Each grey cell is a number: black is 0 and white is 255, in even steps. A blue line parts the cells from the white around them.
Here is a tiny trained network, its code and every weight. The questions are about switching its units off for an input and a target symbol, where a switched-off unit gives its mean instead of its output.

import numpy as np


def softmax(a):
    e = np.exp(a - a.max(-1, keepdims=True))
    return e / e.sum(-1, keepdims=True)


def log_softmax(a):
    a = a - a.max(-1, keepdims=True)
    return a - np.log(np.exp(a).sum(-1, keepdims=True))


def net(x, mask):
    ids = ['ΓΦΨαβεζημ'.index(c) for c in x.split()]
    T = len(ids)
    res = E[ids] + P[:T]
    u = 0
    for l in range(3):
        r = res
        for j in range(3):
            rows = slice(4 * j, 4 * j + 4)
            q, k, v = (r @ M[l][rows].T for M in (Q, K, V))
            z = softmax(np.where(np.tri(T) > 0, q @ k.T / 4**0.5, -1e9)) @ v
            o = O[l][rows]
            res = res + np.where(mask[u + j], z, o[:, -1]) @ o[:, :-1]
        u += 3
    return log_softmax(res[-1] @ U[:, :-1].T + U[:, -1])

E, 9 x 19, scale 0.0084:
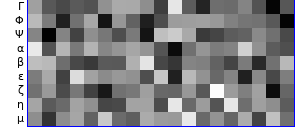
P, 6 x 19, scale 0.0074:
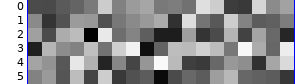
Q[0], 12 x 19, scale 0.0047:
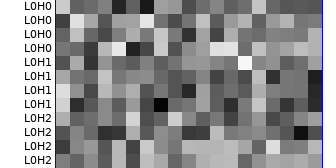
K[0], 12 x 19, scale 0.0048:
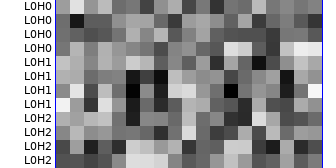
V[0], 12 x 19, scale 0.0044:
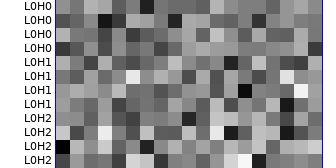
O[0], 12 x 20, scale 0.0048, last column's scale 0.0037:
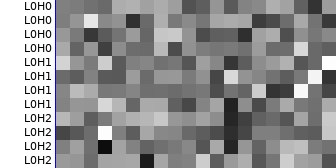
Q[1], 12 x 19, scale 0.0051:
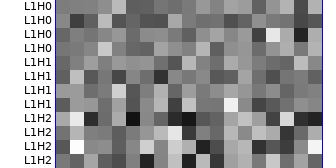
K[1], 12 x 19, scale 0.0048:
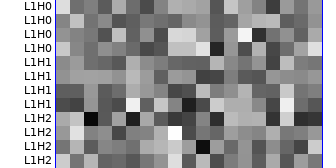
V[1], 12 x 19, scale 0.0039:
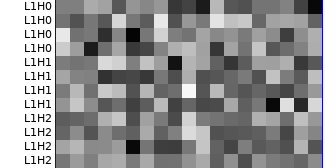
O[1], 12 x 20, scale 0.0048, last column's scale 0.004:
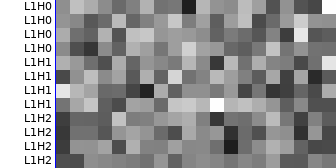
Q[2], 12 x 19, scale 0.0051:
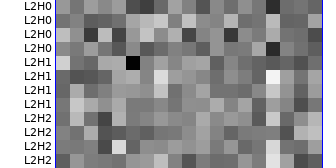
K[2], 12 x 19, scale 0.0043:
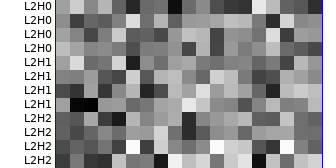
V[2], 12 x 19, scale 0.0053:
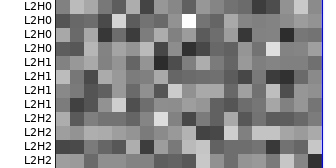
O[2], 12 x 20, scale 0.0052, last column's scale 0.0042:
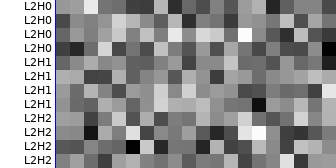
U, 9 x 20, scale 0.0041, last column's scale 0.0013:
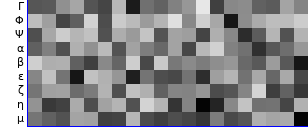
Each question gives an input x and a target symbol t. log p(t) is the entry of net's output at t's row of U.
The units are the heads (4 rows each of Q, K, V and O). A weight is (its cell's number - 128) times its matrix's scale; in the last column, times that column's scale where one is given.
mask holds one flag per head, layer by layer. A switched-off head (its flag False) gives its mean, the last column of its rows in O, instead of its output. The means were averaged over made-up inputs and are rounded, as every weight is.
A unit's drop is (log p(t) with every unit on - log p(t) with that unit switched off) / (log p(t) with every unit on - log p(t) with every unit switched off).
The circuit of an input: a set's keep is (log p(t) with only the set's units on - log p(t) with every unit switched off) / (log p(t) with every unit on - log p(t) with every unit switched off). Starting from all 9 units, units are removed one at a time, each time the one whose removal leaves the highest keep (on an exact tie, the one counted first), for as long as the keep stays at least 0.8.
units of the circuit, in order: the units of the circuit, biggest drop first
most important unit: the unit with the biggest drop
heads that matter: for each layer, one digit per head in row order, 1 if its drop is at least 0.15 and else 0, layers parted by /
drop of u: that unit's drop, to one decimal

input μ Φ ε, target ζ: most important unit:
L2H2
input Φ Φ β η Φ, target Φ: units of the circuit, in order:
[L2H1 L2H2]
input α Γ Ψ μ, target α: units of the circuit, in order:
[L1H1 L2H2 L0H1 L2H0]
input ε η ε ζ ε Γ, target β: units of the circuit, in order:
[L1H1 L2H0 L0H1]
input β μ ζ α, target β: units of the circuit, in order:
[L1H1 L2H0 L0H2 L1H2]
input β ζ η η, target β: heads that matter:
001 / 011 / 110
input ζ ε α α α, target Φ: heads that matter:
010 / 011 / 110
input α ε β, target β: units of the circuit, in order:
[L1H1 L2H0 L1H0]
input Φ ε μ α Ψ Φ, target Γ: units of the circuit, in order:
[L0H2 L1H0 L2H0 L2H2]
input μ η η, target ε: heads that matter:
001 / 100 / 010
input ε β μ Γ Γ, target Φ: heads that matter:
110 / 010 / 111
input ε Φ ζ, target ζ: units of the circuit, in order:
[L2H2 L0H1]
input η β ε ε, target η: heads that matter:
011 / 110 / 011
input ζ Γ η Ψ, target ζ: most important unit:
L1H1
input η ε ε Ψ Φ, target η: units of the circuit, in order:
[L1H2 L0H1]
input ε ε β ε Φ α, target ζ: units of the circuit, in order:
[L2H2 L0H1]
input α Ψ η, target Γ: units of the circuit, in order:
[L0H2 L1H0 L2H0 L2H1]
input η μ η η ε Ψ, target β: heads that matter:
010 / 110 / 100
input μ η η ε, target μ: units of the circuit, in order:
[L2H0 L1H1 L1H0 L0H2]
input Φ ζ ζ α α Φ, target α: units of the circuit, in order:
[L2H2 L2H0]
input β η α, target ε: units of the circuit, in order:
[L1H0 L2H1 L0H2]
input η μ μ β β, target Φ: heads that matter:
000 / 010 / 011
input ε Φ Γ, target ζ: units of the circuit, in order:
[L2H2 L1H0]
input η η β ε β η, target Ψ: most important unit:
L0H1
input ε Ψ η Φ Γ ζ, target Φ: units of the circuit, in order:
[L2H1 L1H1 L2H0 L2H2]
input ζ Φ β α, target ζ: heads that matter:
001 / 010 / 111
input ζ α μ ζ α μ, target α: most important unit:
L2H2
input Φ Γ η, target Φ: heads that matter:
010 / 010 / 111
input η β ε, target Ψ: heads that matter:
010 / 100 / 101
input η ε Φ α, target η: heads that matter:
010 / 110 / 011
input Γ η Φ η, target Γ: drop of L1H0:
-0.1
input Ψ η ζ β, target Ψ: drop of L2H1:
0.2
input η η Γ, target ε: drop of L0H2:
0.3
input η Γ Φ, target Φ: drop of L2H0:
0.3
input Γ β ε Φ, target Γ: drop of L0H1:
0.2
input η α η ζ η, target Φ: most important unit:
L2H1
